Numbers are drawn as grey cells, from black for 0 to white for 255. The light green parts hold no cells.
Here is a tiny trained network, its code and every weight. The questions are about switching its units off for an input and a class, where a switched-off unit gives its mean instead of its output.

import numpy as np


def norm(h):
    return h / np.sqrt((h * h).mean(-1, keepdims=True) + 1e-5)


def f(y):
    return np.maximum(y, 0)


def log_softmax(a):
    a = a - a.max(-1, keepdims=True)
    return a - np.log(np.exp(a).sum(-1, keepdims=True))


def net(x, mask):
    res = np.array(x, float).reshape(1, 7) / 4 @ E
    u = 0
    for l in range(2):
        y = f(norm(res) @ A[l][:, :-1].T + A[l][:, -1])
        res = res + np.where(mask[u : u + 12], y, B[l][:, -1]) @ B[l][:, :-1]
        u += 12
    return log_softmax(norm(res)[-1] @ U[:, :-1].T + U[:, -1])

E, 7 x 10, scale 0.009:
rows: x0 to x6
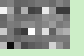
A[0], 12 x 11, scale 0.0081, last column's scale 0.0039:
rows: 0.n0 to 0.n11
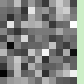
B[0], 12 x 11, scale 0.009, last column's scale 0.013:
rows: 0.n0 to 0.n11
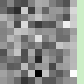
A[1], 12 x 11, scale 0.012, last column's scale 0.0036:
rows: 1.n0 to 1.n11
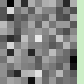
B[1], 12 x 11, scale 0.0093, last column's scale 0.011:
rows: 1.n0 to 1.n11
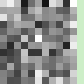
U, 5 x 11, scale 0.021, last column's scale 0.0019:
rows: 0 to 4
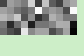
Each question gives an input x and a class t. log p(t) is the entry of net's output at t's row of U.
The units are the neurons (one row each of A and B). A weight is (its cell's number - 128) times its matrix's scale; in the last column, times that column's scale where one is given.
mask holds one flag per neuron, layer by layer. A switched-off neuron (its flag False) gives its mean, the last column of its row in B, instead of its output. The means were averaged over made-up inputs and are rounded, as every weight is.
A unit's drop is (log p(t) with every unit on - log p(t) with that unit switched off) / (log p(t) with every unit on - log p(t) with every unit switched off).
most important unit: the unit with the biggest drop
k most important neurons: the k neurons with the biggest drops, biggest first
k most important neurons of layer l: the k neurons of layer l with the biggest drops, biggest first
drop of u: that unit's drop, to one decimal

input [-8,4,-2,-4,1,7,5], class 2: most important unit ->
0.n1
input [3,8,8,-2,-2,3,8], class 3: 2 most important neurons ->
(0.n10; 1.n7)
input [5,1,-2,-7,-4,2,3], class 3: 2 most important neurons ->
(0.n10; 0.n6)
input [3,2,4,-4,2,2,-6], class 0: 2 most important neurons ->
(1.n0; 0.n3)
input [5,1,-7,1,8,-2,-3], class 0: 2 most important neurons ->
(0.n7; 0.n9)
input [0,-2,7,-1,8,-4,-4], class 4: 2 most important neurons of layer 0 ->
(0.n1; 0.n10)
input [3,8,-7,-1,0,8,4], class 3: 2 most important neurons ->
(0.n10; 1.n7)
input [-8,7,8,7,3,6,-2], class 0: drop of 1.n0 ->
0.1
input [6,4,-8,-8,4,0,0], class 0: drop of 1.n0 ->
0.2
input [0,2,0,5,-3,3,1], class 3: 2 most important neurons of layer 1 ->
(1.n7; 1.n0)
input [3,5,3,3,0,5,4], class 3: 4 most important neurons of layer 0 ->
(0.n10; 0.n6; 0.n2; 0.n8)
